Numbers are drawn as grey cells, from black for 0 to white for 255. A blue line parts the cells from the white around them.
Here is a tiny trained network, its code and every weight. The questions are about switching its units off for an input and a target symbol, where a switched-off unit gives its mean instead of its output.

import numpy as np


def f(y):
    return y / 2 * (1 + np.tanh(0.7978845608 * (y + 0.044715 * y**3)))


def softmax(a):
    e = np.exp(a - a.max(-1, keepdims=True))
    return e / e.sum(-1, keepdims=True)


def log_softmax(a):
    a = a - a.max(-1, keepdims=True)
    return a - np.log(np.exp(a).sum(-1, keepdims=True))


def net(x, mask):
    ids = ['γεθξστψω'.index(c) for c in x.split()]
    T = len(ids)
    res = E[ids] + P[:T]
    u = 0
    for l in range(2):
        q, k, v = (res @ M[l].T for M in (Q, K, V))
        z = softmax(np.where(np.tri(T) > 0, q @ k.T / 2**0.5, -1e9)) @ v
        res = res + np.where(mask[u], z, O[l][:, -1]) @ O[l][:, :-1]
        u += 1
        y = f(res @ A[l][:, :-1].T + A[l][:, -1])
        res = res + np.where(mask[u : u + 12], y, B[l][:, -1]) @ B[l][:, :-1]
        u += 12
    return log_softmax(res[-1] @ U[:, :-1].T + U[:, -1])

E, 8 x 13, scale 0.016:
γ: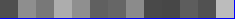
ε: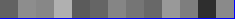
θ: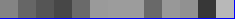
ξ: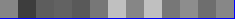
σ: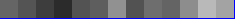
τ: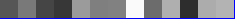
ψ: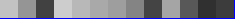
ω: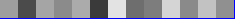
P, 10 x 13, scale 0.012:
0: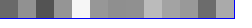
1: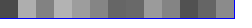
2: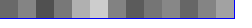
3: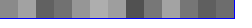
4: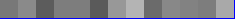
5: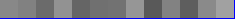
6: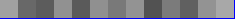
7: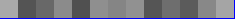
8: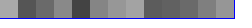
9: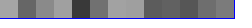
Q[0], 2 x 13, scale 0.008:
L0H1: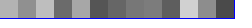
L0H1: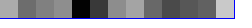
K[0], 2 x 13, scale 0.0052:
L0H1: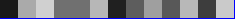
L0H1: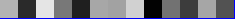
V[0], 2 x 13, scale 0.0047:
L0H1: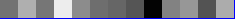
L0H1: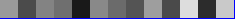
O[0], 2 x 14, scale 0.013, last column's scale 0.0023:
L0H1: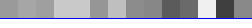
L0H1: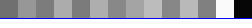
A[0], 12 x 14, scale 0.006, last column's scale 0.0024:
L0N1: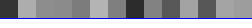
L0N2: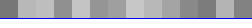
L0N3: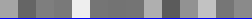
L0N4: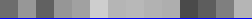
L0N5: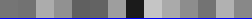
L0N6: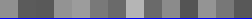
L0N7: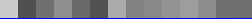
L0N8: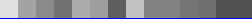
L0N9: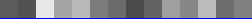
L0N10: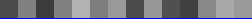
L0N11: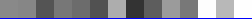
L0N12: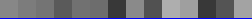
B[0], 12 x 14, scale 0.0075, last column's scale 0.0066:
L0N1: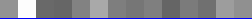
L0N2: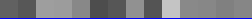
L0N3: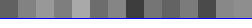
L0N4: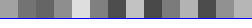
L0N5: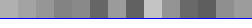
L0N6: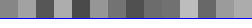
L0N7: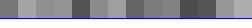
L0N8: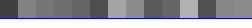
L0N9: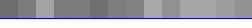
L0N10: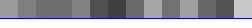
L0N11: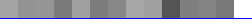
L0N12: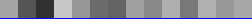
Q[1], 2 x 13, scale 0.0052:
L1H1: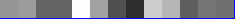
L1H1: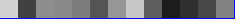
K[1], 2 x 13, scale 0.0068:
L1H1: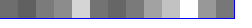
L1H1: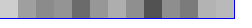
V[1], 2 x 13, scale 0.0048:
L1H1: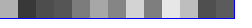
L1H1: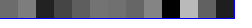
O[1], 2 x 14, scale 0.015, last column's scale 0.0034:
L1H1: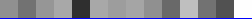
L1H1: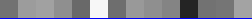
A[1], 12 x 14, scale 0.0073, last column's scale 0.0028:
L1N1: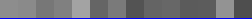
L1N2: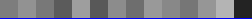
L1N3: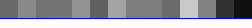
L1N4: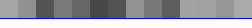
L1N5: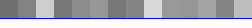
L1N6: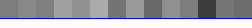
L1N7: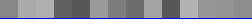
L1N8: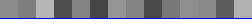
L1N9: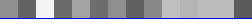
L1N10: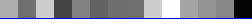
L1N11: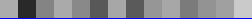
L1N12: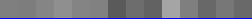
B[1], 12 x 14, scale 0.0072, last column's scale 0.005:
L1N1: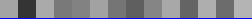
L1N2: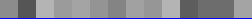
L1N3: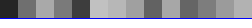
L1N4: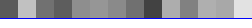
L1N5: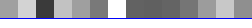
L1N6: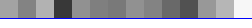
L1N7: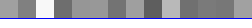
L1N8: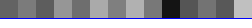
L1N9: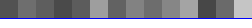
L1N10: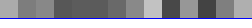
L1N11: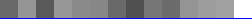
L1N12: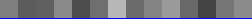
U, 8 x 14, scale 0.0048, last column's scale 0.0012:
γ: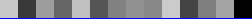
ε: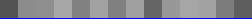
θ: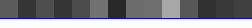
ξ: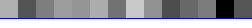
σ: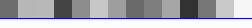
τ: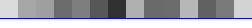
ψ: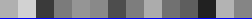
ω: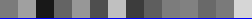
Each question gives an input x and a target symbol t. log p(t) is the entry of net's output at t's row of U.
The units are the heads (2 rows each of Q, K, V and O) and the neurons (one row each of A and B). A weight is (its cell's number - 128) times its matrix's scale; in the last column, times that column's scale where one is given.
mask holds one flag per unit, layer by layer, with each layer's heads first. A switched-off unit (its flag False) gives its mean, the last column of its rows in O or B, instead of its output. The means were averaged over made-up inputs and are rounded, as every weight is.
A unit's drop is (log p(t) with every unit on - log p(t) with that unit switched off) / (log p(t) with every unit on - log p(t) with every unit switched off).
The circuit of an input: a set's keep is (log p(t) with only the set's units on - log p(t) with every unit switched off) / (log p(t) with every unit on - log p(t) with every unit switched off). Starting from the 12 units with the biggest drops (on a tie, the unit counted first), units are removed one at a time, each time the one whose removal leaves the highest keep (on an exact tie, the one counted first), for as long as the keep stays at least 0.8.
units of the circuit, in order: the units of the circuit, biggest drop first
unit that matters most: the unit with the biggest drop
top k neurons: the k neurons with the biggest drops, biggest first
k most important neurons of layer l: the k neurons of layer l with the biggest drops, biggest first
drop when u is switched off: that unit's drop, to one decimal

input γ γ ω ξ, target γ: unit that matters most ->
L1H1
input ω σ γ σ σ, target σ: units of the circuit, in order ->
(L1H1, L0H1)
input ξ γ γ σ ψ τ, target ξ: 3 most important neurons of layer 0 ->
(L0N10, L0N7, L0N11)
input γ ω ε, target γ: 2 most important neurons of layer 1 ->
(L1N1, L1N2)
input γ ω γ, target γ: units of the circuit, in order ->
(L1H1, L1N1, L0H1)
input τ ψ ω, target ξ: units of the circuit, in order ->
(L0H1, L1N8)
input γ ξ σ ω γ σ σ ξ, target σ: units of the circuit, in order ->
(L1H1, L0N12)
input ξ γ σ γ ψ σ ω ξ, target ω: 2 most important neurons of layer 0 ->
(L0N7, L0N10)
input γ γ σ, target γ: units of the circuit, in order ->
(L1H1, L0H1, L1N2, L1N1)
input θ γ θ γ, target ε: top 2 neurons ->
(L0N2, L1N3)
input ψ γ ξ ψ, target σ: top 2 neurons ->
(L1N6, L0N8)
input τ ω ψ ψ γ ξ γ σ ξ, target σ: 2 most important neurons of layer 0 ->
(L0N12, L0N10)
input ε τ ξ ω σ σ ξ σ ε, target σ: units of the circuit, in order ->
(L1H1, L0N4)
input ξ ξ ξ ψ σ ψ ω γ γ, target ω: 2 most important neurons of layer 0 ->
(L0N7, L0N10)
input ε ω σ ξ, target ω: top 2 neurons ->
(L0N2, L1N11)
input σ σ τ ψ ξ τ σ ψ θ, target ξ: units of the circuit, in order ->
(L0H1, L1H1)
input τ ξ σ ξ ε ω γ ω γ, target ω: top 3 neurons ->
(L0N7, L0N10, L1N4)
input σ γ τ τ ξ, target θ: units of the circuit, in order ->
(L0H1)
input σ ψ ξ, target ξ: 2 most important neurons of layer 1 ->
(L1N4, L1N11)
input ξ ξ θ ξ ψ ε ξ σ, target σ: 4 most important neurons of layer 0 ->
(L0N4, L0N12, L0N11, L0N2)
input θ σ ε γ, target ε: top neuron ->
(L0N2)
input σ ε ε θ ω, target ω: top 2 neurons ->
(L1N11, L1N5)
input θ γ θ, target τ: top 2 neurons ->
(L0N4, L0N1)
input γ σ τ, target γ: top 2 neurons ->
(L1N1, L0N3)
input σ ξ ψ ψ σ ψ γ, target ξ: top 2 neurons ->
(L0N10, L1N4)
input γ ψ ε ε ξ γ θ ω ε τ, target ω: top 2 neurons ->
(L0N7, L1N4)
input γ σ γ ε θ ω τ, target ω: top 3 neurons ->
(L1N4, L0N7, L0N10)
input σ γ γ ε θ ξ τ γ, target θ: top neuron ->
(L0N11)
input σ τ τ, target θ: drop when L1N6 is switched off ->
-0.1
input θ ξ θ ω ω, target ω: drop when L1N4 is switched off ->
0.1
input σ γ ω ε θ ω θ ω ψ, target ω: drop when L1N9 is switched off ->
0.0
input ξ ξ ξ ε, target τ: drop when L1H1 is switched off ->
1.3
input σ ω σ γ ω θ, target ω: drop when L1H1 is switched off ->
0.6
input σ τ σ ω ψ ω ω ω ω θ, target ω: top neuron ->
(L0N7)
